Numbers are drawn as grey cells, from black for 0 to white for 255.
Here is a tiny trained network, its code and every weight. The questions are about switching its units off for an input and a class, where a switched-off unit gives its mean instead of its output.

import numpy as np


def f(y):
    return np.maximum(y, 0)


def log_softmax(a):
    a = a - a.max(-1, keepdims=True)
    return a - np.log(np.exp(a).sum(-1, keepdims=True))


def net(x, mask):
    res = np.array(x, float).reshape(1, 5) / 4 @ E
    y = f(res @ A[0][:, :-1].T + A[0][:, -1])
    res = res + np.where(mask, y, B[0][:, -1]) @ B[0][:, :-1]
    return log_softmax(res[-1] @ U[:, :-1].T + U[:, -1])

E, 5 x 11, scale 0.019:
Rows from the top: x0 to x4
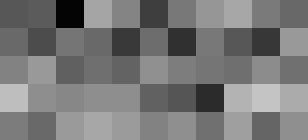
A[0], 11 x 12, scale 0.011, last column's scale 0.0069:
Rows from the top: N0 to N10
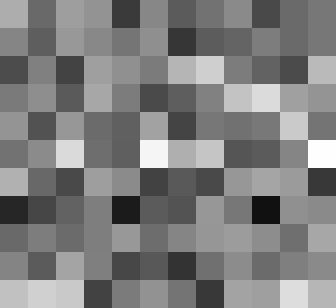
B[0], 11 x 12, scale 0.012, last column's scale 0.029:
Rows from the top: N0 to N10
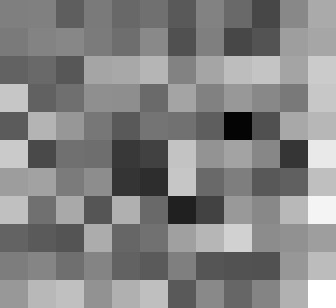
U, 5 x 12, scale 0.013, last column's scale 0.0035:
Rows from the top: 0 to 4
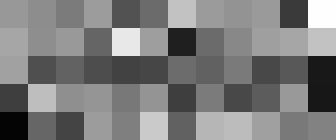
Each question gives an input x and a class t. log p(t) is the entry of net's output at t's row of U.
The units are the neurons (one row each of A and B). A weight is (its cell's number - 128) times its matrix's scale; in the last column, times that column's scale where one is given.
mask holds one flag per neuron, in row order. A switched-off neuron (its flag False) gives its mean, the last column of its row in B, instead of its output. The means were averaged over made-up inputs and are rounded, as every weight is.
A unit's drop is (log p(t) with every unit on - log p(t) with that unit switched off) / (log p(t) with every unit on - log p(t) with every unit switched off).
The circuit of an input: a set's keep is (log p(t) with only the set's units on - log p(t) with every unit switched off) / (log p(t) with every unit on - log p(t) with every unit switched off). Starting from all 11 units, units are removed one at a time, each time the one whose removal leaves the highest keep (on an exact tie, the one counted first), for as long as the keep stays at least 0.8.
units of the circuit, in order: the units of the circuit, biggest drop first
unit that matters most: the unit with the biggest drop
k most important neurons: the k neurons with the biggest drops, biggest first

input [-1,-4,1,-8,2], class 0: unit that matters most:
N5
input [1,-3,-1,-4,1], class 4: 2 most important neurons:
N2, N6
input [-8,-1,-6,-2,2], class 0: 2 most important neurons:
N5, N7
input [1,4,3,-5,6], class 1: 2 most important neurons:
N7, N6
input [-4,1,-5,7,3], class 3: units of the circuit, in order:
N7, N4
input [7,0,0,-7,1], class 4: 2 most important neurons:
N2, N10
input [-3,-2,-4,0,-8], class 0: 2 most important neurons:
N7, N5
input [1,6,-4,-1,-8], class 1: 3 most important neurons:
N7, N5, N6
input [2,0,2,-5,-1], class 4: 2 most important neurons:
N2, N10
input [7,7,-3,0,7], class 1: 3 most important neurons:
N7, N5, N2
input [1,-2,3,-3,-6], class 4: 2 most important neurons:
N6, N2
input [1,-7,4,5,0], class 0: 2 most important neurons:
N7, N6
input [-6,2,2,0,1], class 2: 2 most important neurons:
N5, N2
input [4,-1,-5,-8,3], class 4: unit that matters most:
N2
